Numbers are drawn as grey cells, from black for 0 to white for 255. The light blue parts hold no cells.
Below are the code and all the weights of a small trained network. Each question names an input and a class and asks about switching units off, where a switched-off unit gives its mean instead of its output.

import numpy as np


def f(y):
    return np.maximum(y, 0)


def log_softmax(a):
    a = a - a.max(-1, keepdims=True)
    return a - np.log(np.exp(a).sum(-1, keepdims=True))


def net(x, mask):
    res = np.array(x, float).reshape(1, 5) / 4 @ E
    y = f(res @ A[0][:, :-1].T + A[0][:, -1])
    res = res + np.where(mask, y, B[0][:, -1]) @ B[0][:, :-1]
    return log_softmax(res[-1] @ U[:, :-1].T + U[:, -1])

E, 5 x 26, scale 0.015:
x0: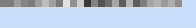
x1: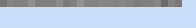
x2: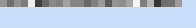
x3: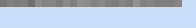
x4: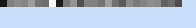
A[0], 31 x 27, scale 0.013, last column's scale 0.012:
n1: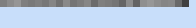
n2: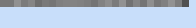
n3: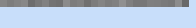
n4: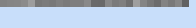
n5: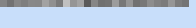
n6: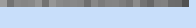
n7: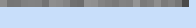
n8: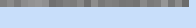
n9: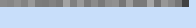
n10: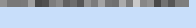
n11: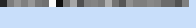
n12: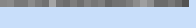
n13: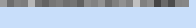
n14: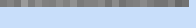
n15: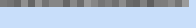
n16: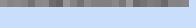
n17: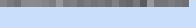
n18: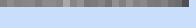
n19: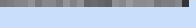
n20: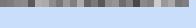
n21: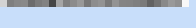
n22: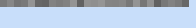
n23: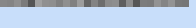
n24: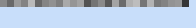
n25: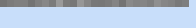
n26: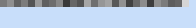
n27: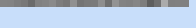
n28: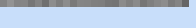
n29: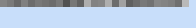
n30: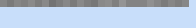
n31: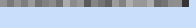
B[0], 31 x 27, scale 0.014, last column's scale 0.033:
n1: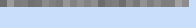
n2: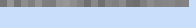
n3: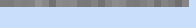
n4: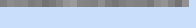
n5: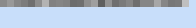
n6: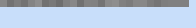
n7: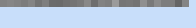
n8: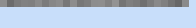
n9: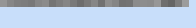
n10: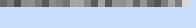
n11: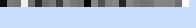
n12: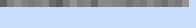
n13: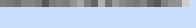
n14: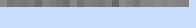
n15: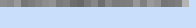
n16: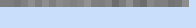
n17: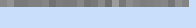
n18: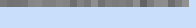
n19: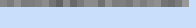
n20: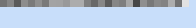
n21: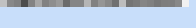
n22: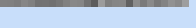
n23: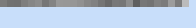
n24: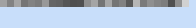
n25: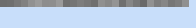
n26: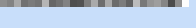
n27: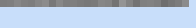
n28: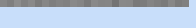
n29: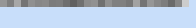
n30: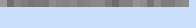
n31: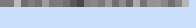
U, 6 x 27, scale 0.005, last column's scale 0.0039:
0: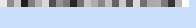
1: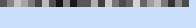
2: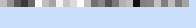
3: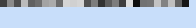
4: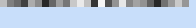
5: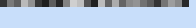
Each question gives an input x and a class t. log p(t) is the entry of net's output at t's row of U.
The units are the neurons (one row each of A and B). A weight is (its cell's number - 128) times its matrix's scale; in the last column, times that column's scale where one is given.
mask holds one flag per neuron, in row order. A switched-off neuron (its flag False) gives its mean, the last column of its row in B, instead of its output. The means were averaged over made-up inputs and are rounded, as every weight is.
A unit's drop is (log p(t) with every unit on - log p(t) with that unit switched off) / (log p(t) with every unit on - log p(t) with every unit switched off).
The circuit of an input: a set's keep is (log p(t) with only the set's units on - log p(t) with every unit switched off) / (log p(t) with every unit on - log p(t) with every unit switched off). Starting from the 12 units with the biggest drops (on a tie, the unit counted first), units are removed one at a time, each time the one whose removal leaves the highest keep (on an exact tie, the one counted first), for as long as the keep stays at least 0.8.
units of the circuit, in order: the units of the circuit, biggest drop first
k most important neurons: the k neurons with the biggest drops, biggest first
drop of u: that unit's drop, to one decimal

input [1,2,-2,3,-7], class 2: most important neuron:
[n24]
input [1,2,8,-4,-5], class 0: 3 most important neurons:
[n24; n31; n20]
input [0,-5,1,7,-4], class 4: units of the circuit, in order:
[n26; n11]
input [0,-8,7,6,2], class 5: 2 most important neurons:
[n10; n26]
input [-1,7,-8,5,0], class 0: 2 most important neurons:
[n11; n26]
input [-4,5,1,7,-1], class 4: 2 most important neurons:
[n11; n10]
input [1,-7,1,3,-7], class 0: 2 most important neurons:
[n20; n10]
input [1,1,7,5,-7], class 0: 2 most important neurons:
[n24; n31]
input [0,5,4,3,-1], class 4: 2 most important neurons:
[n11; n26]
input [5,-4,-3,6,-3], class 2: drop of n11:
0.1
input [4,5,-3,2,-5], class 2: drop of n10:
0.0
